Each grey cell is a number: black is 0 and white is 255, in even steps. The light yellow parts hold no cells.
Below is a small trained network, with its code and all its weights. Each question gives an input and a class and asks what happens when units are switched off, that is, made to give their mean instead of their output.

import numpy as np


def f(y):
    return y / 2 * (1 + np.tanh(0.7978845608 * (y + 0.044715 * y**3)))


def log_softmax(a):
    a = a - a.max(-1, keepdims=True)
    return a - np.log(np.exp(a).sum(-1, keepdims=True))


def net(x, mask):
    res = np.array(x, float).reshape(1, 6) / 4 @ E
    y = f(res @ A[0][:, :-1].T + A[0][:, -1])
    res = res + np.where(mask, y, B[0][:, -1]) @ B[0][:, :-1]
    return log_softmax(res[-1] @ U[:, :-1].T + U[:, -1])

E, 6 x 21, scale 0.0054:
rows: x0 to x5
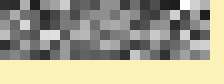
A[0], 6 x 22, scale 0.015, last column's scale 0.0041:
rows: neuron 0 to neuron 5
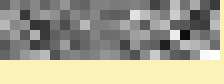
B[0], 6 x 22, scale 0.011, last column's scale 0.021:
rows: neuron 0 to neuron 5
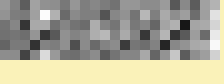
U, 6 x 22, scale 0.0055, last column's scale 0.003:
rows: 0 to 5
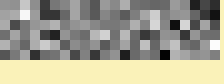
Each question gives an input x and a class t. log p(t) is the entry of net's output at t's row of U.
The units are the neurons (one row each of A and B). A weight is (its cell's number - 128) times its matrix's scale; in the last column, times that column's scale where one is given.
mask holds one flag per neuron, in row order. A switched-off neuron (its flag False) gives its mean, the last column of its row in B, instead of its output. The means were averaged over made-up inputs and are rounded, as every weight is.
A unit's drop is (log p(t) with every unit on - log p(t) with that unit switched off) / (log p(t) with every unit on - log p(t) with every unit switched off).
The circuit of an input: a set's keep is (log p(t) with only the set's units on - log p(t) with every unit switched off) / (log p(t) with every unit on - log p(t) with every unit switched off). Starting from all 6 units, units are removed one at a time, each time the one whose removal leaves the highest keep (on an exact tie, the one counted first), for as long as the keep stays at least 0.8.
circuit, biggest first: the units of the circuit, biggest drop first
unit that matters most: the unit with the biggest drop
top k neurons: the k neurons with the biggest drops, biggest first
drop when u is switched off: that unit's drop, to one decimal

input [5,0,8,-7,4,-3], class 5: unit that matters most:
neuron 4
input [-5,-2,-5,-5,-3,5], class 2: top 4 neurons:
[neuron 1; neuron 3; neuron 2; neuron 5]
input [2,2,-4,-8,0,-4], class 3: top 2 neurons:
[neuron 1; neuron 3]
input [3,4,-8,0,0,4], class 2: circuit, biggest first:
[neuron 0; neuron 2]
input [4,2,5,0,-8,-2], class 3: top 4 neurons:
[neuron 1; neuron 5; neuron 0; neuron 2]
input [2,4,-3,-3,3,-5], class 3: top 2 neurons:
[neuron 1; neuron 4]
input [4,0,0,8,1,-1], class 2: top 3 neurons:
[neuron 4; neuron 5; neuron 2]
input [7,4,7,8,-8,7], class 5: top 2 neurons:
[neuron 4; neuron 3]
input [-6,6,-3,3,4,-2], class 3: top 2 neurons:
[neuron 3; neuron 5]
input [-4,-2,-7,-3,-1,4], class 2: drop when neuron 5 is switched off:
0.6
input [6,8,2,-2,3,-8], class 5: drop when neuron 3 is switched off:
0.2
